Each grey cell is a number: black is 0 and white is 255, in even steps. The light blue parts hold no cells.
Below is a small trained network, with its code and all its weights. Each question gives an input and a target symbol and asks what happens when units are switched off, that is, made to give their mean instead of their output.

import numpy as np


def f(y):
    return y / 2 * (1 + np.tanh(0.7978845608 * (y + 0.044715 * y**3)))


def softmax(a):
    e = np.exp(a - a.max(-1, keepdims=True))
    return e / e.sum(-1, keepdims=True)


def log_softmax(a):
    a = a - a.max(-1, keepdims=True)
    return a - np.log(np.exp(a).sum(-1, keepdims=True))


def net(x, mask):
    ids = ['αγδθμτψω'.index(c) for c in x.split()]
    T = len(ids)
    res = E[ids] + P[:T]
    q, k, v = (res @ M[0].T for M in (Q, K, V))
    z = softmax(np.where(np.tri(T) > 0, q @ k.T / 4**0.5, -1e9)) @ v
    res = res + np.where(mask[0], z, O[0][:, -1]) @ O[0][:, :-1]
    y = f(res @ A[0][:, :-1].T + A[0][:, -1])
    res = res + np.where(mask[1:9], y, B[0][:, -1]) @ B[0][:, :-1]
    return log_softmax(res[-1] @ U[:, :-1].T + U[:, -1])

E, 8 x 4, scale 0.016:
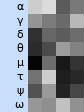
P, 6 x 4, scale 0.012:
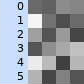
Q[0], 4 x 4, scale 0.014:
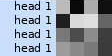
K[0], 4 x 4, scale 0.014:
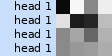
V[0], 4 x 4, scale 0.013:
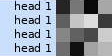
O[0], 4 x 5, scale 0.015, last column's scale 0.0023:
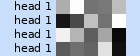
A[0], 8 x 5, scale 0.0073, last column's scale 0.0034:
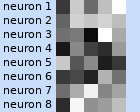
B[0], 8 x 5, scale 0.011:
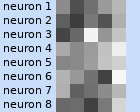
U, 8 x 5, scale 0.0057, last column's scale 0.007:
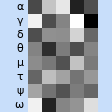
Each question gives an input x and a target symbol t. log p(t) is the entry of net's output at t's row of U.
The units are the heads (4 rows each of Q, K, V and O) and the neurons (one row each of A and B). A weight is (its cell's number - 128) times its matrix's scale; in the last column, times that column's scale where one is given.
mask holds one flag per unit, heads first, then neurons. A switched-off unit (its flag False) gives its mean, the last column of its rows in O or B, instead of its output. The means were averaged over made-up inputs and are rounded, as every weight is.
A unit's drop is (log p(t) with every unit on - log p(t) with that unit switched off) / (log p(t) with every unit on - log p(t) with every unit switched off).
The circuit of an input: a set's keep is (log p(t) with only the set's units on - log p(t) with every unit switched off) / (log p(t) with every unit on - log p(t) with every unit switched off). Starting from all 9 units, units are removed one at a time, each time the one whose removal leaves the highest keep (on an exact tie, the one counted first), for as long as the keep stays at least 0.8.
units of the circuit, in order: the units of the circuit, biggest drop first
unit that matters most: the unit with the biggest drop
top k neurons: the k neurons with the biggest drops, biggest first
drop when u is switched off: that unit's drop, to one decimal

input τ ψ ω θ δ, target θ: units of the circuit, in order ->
(head 1)
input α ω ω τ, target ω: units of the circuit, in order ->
(head 1; neuron 4)
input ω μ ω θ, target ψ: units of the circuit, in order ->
(head 1; neuron 8; neuron 3)
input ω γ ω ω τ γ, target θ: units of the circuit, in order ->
(head 1; neuron 5)
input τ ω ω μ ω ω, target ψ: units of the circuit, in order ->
(head 1; neuron 8; neuron 3)
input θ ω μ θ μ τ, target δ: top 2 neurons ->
(neuron 3; neuron 7)
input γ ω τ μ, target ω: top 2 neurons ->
(neuron 4; neuron 6)
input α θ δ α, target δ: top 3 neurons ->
(neuron 3; neuron 6; neuron 7)
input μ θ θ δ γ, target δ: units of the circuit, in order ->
(neuron 3; head 1)
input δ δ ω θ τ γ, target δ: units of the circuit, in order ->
(head 1; neuron 3)
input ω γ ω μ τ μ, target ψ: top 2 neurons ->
(neuron 8; neuron 3)
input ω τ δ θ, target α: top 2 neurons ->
(neuron 1; neuron 8)
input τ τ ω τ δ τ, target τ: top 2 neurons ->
(neuron 5; neuron 4)
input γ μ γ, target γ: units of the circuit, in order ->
(head 1)
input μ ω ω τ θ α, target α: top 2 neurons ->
(neuron 1; neuron 4)
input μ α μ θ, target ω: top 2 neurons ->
(neuron 5; neuron 3)
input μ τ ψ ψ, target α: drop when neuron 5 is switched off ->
-0.3
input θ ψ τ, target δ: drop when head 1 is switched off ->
0.5
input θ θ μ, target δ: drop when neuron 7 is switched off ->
0.1
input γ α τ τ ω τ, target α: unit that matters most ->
head 1
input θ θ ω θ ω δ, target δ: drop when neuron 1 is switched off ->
0.0
